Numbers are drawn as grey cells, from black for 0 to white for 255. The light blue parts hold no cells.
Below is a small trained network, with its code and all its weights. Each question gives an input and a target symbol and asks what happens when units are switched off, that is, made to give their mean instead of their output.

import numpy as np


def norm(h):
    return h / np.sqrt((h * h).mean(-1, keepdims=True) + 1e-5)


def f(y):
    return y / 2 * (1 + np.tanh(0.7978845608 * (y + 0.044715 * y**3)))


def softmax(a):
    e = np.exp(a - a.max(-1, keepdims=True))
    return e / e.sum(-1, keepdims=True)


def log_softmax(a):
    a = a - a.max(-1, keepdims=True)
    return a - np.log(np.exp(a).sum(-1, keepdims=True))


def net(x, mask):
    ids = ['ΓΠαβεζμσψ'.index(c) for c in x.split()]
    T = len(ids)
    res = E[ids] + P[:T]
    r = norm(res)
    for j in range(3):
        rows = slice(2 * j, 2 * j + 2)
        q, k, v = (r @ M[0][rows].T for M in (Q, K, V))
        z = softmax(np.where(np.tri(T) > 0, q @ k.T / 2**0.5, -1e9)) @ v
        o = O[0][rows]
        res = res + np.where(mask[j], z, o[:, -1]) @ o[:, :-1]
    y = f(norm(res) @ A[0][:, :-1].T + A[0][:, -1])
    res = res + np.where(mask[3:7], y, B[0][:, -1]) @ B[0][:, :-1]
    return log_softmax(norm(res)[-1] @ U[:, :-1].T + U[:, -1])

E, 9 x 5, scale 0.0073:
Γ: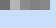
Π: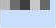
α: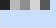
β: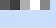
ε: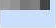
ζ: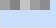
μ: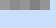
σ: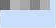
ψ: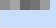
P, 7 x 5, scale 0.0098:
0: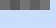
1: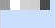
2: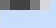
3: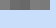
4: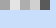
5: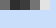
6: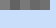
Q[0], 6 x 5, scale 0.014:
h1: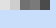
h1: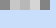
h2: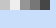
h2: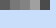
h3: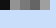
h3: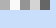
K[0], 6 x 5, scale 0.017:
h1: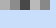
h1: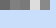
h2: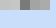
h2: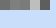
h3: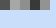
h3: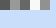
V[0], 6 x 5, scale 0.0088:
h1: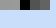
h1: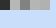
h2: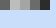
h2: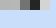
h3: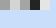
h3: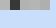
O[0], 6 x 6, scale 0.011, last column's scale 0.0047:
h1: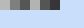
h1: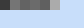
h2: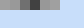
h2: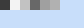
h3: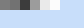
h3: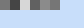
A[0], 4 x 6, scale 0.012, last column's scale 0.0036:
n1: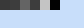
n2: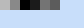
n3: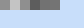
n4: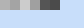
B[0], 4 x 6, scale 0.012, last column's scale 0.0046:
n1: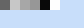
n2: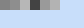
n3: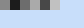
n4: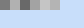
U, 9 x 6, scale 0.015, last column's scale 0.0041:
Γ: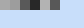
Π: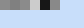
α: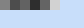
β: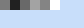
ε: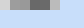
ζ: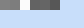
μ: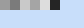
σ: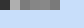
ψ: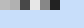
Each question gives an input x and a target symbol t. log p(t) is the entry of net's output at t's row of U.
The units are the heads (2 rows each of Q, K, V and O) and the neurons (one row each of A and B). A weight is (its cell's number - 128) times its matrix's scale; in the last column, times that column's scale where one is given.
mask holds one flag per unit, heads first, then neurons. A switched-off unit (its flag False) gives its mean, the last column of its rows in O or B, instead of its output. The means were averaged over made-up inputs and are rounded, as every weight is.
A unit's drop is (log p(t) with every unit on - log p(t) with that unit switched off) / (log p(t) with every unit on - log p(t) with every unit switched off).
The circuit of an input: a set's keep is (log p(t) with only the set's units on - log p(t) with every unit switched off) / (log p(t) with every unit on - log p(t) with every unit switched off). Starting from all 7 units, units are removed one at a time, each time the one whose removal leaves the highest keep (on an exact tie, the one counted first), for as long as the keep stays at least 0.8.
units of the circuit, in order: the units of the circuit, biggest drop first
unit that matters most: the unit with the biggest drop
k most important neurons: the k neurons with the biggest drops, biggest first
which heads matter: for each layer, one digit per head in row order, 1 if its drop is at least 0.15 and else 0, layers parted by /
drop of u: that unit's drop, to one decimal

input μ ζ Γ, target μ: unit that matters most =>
h1
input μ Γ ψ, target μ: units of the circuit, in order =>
h1, h3
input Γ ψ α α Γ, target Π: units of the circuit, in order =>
h3, n3
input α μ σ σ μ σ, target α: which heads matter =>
110
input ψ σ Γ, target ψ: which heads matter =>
110
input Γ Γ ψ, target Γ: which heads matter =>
001
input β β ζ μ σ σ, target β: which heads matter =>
010
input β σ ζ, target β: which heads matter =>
010
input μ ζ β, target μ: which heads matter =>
100
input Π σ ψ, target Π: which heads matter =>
010
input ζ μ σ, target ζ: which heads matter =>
001
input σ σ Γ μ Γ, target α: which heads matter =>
110
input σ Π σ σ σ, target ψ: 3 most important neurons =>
n4, n1, n3
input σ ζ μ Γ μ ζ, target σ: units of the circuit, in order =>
n1, h3, h1
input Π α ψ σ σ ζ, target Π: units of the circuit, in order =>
n1
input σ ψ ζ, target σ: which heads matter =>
101
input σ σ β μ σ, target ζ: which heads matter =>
101
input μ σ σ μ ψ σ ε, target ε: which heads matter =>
110
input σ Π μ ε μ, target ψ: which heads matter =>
011
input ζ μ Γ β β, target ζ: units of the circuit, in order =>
h3
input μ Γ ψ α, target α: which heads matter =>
010
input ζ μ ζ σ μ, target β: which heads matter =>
110
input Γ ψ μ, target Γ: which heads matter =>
001
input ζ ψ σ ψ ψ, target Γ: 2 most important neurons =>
n1, n2
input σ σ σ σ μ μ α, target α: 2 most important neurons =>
n2, n1
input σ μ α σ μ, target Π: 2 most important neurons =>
n3, n4
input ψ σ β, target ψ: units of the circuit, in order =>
h1
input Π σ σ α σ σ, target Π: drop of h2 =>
0.2
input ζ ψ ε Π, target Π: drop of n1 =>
-0.1
